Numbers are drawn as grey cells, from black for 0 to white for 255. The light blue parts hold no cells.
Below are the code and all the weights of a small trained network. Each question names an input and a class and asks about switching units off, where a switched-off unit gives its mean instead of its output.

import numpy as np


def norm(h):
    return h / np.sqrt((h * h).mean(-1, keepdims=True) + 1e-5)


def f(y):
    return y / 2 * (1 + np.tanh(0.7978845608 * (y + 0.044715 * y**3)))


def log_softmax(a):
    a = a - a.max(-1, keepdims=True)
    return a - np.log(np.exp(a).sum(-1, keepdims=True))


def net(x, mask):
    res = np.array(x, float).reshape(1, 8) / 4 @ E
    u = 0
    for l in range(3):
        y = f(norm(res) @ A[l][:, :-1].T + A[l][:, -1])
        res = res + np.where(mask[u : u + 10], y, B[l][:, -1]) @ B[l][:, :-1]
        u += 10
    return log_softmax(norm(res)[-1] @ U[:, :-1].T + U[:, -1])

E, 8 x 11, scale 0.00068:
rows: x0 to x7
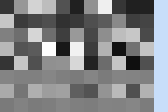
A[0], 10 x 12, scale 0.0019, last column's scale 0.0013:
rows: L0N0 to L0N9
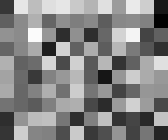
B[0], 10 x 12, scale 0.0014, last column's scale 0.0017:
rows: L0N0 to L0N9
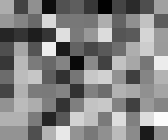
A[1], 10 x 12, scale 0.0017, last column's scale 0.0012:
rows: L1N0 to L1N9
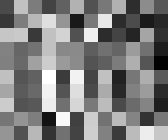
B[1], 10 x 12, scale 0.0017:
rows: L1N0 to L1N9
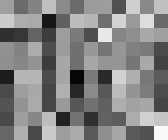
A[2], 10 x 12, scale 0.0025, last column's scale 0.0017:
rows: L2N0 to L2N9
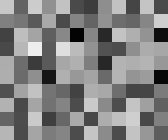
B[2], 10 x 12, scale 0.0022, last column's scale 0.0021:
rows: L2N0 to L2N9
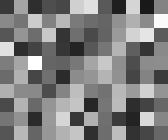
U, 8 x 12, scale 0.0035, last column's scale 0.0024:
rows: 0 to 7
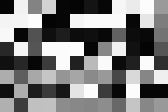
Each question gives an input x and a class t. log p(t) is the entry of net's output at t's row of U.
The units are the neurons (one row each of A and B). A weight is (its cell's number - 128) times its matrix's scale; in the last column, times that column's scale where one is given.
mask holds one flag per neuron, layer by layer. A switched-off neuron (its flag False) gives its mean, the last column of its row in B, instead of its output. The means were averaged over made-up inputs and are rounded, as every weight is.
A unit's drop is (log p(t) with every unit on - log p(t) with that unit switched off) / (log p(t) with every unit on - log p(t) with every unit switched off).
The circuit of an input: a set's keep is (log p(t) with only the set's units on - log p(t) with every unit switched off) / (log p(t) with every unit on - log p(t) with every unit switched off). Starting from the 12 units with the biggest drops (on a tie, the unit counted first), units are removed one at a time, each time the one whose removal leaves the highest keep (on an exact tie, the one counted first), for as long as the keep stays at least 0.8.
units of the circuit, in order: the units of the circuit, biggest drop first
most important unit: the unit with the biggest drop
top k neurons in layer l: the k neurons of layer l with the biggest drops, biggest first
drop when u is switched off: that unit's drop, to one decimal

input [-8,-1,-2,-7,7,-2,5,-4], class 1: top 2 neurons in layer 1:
[L1N9; L1N5]
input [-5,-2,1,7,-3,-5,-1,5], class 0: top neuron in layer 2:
[L2N2]
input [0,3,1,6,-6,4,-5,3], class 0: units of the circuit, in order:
[L1N5; L1N6]
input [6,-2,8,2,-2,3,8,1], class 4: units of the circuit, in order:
[L2N8; L0N2]
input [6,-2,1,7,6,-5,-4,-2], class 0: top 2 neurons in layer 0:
[L0N5; L0N7]
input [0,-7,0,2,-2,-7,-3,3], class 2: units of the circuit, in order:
[L0N0; L2N3]
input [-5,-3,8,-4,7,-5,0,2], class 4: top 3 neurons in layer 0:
[L0N2; L0N8; L0N4]
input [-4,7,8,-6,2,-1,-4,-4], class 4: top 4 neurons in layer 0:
[L0N2; L0N4; L0N0; L0N6]
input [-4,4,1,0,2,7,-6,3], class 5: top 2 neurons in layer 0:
[L0N8; L0N0]
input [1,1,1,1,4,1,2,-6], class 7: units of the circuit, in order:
[L1N9; L1N0]
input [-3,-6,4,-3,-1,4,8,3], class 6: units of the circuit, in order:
[L2N0; L0N0]
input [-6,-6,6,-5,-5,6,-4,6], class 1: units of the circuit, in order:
[L2N4; L2N5]
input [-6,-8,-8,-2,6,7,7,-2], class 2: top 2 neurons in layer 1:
[L1N9; L1N1]
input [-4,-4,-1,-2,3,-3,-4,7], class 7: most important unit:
L0N8
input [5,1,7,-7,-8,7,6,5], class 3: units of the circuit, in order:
[L2N7; L2N9; L0N4]
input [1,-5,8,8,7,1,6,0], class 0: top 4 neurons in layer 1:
[L1N5; L1N9; L1N6; L1N2]
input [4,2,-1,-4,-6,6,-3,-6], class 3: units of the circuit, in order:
[L2N9; L2N7]
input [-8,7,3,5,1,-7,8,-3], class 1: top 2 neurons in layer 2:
[L2N4; L2N3]
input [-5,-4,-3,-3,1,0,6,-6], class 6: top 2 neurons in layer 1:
[L1N2; L1N1]
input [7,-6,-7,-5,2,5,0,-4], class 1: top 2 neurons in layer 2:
[L2N6; L2N8]
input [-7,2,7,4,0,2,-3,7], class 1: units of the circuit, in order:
[L2N4]
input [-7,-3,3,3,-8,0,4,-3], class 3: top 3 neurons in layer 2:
[L2N7; L2N9; L2N6]
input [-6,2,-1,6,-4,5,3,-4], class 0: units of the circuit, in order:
[L1N5; L1N6]
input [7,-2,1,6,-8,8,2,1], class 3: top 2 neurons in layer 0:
[L0N3; L0N5]
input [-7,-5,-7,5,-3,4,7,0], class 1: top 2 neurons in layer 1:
[L1N8; L1N0]
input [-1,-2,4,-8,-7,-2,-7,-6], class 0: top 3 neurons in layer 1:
[L1N8; L1N0; L1N9]
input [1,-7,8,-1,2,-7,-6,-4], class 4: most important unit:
L2N8
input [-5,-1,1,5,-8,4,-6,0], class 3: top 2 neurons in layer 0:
[L0N8; L0N3]
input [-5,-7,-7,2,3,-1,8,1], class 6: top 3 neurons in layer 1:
[L1N2; L1N9; L1N8]
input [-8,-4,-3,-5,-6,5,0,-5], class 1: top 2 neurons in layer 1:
[L1N9; L1N0]
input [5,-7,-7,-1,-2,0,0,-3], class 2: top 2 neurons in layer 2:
[L2N3; L2N8]
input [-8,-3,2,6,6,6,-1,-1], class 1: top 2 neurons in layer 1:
[L1N8; L1N9]
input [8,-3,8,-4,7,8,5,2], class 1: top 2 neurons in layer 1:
[L1N9; L1N1]
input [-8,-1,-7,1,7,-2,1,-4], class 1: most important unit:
L2N4
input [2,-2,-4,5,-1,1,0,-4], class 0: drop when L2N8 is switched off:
0.1
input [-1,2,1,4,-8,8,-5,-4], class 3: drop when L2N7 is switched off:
0.2
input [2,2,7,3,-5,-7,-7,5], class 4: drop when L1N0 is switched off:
0.2
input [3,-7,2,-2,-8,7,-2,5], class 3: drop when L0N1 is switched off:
0.0
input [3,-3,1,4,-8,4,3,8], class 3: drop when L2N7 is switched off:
0.1
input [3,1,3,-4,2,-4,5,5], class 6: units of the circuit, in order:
[L2N0]
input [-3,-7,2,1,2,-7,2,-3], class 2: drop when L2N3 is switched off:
0.2
